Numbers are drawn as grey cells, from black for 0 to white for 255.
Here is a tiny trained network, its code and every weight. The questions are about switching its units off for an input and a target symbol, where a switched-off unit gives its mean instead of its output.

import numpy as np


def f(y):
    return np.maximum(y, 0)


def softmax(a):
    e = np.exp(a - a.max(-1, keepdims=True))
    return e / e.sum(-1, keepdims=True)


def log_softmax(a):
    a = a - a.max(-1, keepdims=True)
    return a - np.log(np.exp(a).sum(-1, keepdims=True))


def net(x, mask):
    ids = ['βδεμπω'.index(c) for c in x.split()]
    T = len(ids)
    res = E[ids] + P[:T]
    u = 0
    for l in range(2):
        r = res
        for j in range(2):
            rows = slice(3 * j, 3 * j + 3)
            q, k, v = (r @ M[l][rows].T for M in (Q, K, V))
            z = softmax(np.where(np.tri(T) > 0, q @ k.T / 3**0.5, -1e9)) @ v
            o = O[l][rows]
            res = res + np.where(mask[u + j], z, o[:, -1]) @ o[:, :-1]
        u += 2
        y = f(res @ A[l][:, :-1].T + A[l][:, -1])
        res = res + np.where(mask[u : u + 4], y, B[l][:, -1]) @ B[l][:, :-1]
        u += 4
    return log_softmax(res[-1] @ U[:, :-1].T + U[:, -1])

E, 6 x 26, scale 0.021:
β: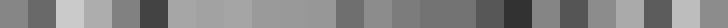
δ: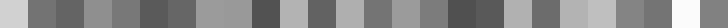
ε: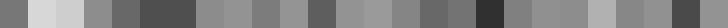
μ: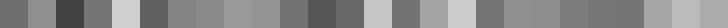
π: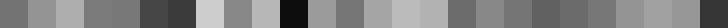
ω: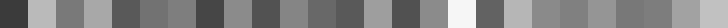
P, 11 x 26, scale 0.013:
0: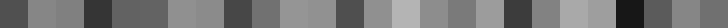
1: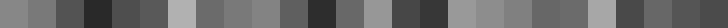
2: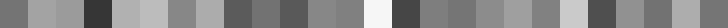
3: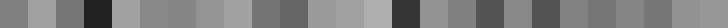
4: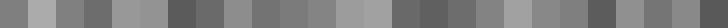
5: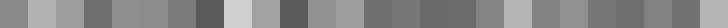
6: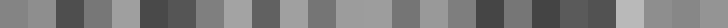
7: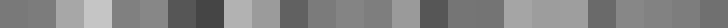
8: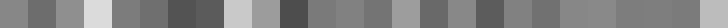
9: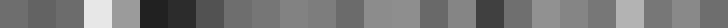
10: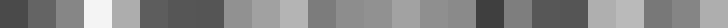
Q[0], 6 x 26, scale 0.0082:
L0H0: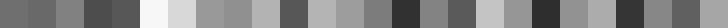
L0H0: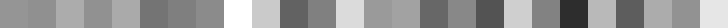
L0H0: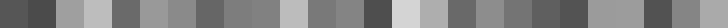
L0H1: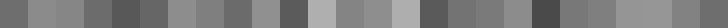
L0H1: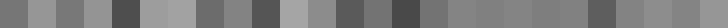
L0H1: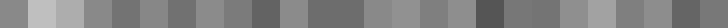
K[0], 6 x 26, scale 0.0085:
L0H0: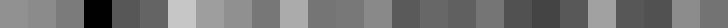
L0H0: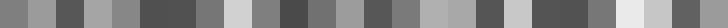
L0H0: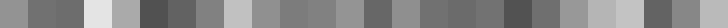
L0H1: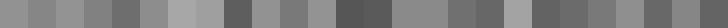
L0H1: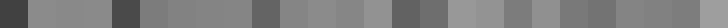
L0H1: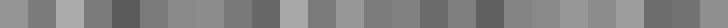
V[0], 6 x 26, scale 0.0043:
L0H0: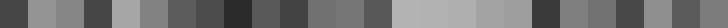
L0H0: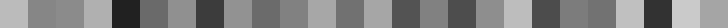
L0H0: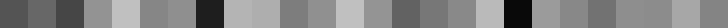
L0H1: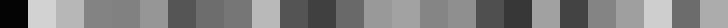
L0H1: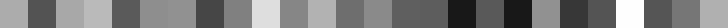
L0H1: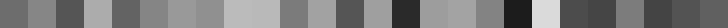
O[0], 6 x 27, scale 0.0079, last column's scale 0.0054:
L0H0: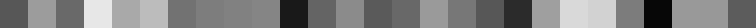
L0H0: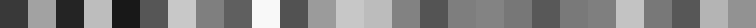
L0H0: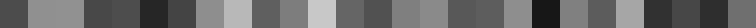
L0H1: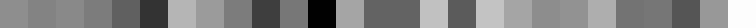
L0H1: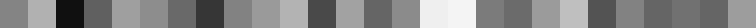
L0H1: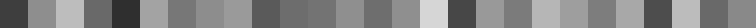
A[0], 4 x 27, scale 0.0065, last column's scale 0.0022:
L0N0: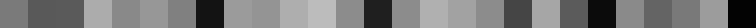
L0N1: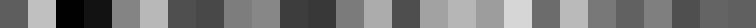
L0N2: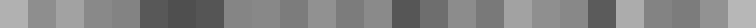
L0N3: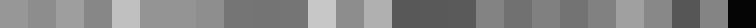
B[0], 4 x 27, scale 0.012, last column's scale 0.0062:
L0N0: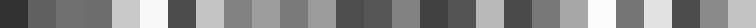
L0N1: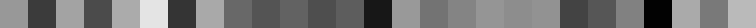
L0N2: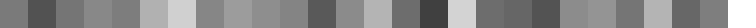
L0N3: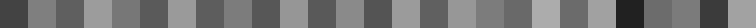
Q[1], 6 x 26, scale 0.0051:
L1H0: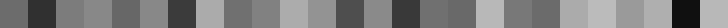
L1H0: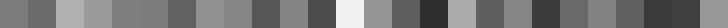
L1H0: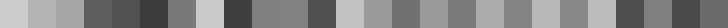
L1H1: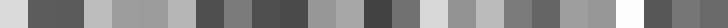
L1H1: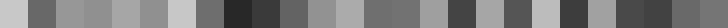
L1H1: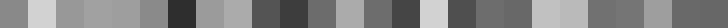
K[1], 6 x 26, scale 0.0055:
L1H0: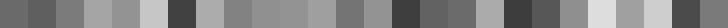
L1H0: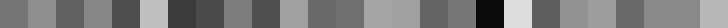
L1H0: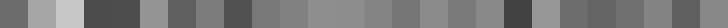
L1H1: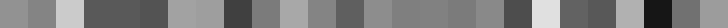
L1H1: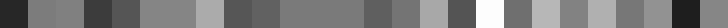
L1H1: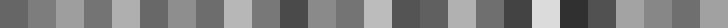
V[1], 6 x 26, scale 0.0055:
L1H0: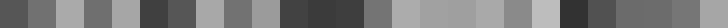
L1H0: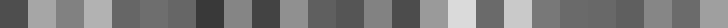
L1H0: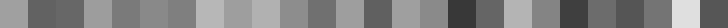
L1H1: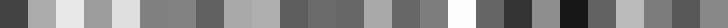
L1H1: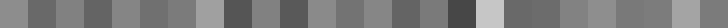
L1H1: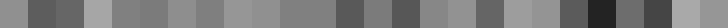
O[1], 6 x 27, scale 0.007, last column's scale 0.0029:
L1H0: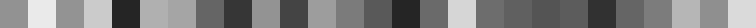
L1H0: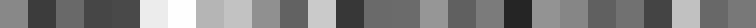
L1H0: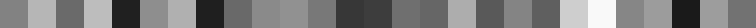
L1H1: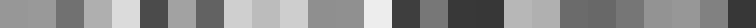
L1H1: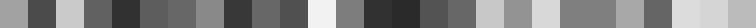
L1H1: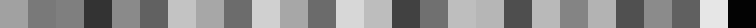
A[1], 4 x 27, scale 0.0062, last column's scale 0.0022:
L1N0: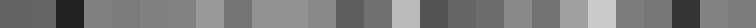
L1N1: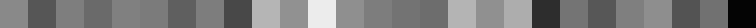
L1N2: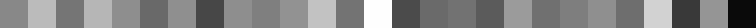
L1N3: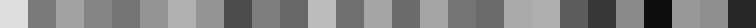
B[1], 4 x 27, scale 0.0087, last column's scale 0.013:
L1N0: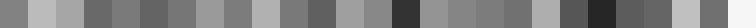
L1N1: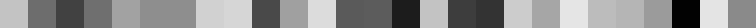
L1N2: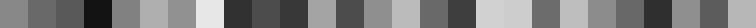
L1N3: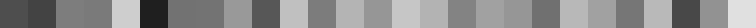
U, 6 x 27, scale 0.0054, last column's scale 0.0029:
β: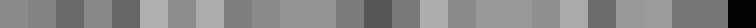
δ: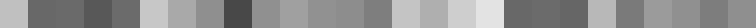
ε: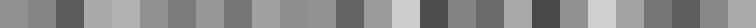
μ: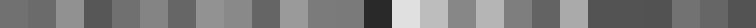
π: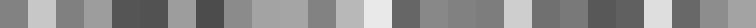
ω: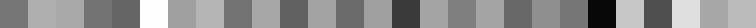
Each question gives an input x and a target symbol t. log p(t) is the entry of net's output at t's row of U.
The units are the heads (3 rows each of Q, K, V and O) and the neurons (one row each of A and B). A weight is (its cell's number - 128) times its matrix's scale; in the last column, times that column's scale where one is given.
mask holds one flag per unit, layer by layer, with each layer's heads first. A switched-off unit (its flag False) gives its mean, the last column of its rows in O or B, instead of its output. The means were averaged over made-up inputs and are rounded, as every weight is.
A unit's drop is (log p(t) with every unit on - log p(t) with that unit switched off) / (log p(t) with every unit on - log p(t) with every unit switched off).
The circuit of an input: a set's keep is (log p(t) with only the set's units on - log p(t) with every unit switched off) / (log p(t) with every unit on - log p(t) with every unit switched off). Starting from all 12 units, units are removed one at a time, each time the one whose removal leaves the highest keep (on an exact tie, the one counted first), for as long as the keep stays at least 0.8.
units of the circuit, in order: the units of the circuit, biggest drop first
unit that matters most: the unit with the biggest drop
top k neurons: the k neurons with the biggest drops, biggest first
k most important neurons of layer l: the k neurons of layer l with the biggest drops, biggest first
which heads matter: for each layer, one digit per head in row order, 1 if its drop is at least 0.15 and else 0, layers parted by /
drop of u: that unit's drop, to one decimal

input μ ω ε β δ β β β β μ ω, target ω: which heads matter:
10 / 10
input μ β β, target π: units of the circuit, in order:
(L1H1, L1N3, L0N0)
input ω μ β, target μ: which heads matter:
01 / 00
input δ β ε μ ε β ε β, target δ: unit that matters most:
L0H0
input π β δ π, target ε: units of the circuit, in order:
(L0H1, L1H0)
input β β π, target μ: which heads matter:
10 / 00
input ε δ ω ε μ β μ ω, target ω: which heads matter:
11 / 10
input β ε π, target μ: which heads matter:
00 / 00
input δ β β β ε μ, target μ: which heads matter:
10 / 00
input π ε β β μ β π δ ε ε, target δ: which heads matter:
10 / 01
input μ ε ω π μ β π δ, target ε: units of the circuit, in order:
(L1N0, L1H1)
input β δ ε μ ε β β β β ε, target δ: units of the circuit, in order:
(L0H1, L1H1, L0H0, L0N2)
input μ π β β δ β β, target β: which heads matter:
11 / 01
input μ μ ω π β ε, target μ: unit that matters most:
L0H1
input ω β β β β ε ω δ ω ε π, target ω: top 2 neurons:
(L1N0, L1N3)
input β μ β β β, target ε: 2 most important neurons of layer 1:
(L1N2, L1N0)
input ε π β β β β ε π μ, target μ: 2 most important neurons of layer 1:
(L1N3, L1N0)
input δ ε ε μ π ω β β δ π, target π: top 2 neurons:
(L1N0, L0N3)
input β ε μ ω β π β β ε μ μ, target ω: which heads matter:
01 / 10
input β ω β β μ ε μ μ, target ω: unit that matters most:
L0H1
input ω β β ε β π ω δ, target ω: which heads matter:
11 / 10
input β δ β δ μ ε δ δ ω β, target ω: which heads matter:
10 / 00
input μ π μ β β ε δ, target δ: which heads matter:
10 / 01
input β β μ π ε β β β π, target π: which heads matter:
01 / 11
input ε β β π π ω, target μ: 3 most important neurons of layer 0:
(L0N1, L0N0, L0N2)
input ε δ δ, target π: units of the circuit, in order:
(L1N0, L0H1, L1H0)
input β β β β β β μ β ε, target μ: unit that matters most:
L1N3
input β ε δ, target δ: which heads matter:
11 / 01
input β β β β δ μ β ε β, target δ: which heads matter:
10 / 11
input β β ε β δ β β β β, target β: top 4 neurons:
(L1N1, L1N0, L0N0, L1N3)
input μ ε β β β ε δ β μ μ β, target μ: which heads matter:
10 / 11
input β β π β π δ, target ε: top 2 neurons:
(L1N2, L0N1)
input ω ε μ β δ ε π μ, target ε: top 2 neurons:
(L1N0, L1N2)
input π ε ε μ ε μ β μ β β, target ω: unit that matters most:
L1H0
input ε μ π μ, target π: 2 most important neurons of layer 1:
(L1N3, L1N2)
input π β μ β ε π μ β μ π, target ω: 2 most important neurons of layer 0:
(L0N0, L0N1)
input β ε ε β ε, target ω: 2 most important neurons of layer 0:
(L0N2, L0N0)
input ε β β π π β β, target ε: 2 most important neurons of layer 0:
(L0N0, L0N1)
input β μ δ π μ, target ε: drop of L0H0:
0.7
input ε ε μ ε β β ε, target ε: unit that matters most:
L1N2
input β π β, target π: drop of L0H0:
0.1
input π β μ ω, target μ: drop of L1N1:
0.0
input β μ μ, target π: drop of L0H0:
0.2
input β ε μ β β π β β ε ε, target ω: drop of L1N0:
-0.1
